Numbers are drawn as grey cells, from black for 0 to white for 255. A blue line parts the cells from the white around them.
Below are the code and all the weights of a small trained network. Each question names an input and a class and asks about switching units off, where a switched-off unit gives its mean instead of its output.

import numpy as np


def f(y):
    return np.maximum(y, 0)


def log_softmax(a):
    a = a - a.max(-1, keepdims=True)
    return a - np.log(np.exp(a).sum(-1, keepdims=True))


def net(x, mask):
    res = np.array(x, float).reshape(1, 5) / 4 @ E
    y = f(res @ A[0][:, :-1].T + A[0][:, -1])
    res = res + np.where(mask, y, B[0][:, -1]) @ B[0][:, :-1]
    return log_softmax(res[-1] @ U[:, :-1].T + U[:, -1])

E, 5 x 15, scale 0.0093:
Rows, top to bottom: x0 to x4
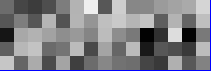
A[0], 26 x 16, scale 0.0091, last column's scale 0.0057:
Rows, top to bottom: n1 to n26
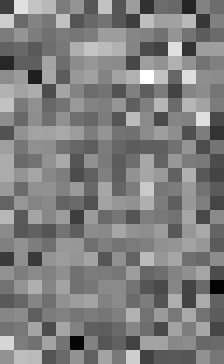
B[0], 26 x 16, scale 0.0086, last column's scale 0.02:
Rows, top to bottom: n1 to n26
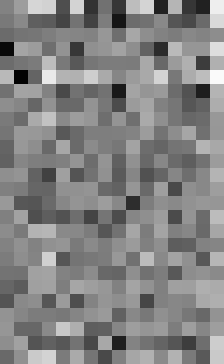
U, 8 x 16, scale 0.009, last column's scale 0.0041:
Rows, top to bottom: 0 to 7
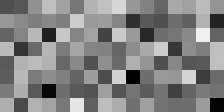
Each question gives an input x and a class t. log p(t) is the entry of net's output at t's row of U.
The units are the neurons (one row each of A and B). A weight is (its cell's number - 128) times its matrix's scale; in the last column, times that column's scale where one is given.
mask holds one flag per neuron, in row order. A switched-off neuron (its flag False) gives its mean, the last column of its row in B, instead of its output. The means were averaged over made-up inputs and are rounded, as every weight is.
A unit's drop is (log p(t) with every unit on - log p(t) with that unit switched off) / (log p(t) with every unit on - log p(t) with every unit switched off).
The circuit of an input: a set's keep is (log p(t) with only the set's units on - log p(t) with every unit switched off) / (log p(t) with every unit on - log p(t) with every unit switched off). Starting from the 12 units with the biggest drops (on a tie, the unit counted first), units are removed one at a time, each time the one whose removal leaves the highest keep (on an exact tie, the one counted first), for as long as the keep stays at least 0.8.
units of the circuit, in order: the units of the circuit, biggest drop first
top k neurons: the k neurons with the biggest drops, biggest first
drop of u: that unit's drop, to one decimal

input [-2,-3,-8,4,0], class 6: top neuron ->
[n13]
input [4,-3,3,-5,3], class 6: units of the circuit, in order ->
[n1; n6]
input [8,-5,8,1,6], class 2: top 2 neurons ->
[n6; n22]
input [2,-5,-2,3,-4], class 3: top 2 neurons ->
[n1; n4]
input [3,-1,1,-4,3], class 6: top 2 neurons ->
[n1; n6]
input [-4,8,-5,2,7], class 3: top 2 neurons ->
[n1; n4]
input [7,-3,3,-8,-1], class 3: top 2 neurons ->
[n6; n1]
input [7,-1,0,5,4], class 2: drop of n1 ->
0.4
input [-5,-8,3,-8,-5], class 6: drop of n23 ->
0.0
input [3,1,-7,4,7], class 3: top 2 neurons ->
[n1; n4]
